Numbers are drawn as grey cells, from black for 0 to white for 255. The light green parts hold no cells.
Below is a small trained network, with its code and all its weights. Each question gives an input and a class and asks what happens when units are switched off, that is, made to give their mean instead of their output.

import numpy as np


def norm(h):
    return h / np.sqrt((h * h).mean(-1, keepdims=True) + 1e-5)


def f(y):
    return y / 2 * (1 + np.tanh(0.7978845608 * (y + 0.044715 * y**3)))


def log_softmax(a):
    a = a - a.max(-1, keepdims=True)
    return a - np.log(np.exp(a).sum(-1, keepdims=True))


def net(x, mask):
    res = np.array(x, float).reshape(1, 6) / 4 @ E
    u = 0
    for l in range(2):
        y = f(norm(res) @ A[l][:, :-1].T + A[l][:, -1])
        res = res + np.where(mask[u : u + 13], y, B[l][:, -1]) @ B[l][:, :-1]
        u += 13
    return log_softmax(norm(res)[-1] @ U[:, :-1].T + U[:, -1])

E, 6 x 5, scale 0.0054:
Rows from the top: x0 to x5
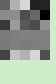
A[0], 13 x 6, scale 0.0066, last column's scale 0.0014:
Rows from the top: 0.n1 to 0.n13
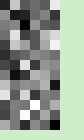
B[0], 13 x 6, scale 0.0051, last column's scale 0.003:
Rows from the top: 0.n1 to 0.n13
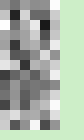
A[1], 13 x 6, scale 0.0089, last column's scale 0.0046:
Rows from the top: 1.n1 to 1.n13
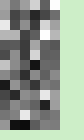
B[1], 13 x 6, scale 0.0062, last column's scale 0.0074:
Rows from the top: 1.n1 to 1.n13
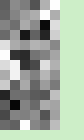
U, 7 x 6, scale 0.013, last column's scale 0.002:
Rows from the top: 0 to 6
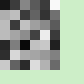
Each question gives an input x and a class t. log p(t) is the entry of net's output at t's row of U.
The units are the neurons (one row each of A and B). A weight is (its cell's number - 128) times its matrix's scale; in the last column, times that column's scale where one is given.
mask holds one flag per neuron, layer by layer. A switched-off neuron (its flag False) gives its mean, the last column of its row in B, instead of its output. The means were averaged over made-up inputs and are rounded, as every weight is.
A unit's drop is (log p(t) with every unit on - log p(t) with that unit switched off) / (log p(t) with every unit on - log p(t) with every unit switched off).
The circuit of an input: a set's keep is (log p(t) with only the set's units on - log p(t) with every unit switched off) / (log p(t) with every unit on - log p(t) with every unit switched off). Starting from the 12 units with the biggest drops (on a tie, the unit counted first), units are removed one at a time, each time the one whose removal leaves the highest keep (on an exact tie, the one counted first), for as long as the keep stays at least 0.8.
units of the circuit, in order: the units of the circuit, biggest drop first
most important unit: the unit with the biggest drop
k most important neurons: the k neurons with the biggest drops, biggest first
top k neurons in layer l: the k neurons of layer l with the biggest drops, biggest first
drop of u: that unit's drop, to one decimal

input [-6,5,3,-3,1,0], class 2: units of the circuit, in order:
0.n2, 1.n13
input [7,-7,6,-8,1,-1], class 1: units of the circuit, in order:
0.n7, 1.n4
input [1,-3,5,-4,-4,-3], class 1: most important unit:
0.n7
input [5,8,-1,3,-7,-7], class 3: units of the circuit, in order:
1.n7, 1.n2
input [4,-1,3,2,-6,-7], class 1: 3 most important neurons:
1.n4, 1.n3, 0.n7
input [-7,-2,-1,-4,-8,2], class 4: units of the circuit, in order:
1.n10, 0.n8
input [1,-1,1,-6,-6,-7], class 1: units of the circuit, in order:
1.n7, 1.n3
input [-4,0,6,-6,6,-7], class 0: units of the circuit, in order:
1.n10, 1.n3
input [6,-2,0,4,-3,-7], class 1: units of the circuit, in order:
1.n4, 0.n7
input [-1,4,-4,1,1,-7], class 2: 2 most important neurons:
0.n2, 1.n3
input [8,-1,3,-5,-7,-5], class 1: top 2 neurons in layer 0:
0.n7, 0.n12
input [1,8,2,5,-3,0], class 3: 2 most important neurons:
1.n3, 1.n8
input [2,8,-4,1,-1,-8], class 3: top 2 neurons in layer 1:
1.n7, 1.n2
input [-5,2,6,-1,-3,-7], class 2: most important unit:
0.n3
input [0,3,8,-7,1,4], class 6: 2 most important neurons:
1.n6, 0.n2
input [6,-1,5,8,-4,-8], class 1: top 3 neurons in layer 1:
1.n4, 1.n3, 1.n1
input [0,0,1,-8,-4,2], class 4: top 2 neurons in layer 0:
0.n11, 0.n2
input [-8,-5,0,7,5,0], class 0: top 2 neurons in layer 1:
1.n10, 1.n7
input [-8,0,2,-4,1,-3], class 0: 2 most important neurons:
1.n10, 0.n8
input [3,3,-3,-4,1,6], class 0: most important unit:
1.n11
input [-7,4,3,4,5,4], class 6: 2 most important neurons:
1.n6, 0.n3
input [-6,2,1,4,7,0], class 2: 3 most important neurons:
0.n2, 0.n3, 1.n13
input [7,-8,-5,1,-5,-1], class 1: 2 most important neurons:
0.n7, 1.n4
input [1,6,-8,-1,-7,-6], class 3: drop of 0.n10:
0.2
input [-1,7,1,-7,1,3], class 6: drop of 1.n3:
0.2
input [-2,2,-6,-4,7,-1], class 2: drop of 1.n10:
0.1
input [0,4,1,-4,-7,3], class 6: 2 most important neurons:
1.n6, 0.n2
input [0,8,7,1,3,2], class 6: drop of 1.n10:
0.2
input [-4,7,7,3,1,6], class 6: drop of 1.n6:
0.1
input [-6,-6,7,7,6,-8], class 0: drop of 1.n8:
0.0
